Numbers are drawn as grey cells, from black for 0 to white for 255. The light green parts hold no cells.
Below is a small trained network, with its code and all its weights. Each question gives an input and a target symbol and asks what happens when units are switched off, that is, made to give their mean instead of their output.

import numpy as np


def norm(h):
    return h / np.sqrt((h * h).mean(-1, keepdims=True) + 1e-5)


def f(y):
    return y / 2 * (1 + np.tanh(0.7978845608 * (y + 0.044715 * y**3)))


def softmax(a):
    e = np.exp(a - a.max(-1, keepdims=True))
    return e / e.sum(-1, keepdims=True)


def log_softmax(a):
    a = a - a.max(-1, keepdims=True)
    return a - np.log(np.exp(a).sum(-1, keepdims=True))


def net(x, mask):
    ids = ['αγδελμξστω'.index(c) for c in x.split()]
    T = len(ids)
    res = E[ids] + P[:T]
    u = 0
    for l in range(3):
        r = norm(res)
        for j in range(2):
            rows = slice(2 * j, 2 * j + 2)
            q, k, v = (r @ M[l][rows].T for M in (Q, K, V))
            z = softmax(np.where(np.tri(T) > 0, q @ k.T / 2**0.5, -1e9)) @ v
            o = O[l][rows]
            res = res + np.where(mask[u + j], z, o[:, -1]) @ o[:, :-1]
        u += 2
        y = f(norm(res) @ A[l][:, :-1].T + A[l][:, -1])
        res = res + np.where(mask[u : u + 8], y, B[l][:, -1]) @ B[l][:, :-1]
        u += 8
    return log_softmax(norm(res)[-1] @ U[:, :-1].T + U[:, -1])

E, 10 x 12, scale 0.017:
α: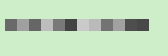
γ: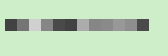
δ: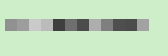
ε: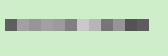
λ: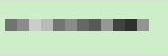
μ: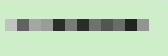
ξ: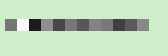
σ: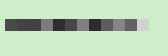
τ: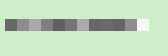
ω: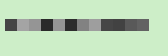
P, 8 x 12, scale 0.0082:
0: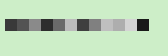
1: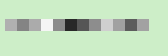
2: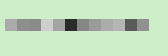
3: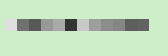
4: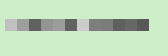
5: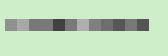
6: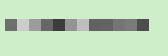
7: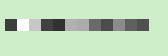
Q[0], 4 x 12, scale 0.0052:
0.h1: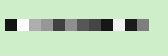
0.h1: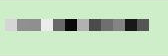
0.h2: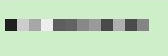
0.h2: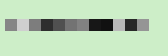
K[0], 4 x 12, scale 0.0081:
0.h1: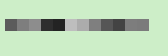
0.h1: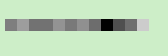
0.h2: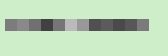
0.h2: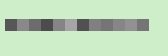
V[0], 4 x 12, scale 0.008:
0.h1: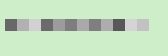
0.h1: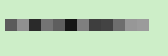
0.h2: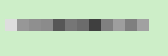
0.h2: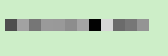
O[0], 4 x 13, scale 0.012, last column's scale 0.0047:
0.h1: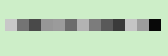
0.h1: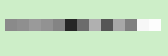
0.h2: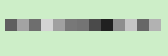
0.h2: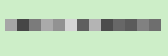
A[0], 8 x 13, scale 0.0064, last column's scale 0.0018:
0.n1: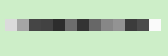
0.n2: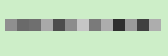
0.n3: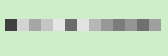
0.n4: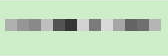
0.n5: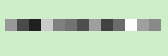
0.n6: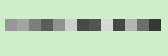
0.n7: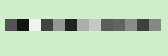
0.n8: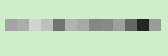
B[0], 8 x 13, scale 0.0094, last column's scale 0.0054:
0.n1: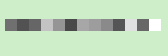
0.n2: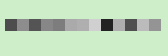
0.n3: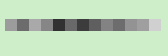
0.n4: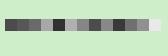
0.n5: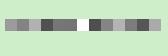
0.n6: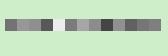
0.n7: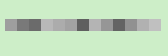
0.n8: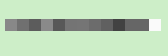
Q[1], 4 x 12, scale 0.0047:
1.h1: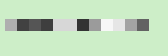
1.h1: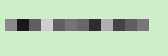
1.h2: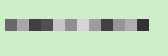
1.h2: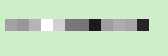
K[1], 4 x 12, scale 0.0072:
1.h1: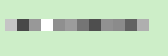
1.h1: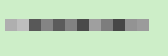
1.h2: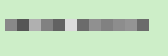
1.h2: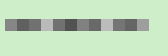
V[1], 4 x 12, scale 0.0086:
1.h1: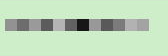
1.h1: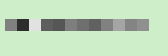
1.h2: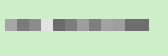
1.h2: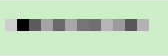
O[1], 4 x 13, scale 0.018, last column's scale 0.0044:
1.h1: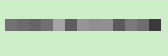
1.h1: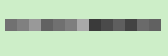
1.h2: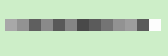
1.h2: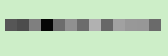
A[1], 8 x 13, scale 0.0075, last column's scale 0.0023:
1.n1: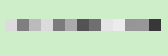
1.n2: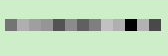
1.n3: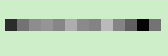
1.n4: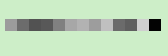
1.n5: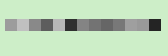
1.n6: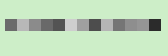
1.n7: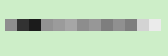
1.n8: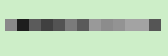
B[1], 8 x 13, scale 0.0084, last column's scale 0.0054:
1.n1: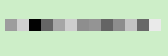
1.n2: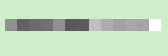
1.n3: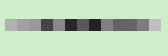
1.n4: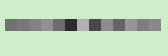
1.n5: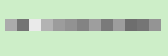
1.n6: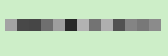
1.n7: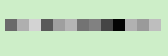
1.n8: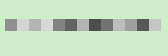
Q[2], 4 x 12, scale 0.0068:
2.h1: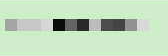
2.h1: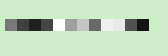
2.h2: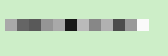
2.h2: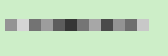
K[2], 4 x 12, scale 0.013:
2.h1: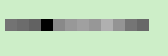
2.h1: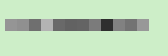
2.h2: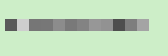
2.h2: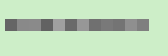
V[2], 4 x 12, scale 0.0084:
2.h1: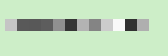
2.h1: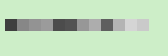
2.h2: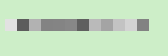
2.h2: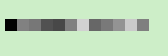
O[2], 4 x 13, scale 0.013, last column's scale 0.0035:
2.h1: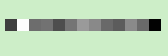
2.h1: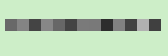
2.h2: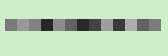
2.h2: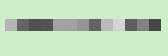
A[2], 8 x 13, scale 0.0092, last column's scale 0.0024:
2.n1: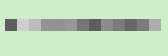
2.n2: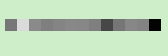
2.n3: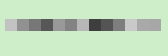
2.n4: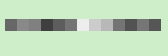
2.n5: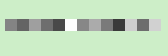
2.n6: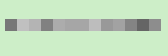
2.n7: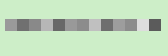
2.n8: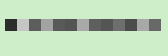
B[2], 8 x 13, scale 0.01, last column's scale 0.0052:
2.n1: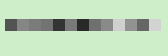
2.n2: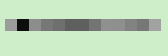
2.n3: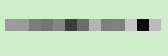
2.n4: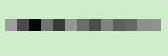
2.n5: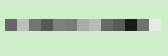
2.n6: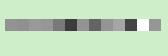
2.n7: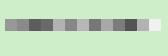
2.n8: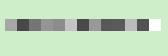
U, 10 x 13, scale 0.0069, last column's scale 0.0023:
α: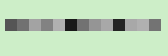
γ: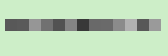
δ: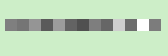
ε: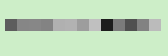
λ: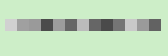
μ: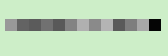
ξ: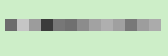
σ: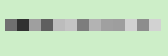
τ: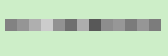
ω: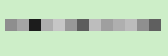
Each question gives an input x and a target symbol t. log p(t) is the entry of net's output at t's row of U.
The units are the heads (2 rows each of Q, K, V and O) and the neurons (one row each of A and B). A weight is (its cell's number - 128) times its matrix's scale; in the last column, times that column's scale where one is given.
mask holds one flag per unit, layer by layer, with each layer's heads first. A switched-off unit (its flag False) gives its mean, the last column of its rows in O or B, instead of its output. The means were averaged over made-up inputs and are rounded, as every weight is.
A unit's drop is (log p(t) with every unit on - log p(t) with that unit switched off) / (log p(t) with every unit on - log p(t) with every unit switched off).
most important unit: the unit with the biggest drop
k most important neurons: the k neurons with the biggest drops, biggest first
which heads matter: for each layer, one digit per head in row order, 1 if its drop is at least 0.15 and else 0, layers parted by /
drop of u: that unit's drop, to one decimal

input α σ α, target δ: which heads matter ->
10 / 01 / 00
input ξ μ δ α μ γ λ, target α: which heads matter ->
10 / 10 / 01
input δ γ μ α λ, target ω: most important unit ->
0.h1
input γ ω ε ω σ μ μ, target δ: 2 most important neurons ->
0.n7; 1.n7
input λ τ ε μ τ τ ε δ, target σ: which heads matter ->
11 / 00 / 10
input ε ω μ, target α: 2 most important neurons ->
0.n1; 0.n5
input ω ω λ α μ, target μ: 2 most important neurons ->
2.n4; 0.n4
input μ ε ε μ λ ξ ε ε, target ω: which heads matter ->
00 / 11 / 00
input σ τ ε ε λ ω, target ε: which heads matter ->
00 / 11 / 10
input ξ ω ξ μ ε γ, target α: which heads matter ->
11 / 10 / 01
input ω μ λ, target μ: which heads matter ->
01 / 11 / 01
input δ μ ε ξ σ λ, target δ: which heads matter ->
10 / 00 / 00
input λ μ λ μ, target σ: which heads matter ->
11 / 00 / 10
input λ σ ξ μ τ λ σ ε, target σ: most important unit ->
2.h1
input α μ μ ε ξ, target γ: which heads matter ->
11 / 00 / 10
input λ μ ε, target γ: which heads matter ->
00 / 01 / 01
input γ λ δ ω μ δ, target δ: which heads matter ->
11 / 01 / 10
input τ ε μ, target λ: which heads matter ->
10 / 00 / 00
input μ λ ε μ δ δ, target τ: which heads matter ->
01 / 10 / 11
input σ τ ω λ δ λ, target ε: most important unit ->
1.h1
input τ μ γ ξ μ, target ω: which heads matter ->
00 / 10 / 00
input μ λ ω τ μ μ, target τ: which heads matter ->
11 / 11 / 11
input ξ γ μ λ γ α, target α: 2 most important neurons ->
0.n4; 0.n1
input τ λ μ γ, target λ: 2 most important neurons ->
0.n5; 1.n7
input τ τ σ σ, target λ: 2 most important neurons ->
0.n5; 2.n3
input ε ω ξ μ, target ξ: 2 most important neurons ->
1.n3; 2.n5
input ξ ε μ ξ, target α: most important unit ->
2.h2
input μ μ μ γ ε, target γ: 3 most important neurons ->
0.n3; 1.n3; 2.n7
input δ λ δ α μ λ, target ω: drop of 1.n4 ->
0.0
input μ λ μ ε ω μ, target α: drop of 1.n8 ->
0.1
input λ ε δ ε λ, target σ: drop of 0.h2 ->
0.4
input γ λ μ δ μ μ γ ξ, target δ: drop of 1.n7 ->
0.3
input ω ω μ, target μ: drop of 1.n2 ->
0.1
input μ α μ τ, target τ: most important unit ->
0.h2
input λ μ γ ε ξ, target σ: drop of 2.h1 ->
0.7
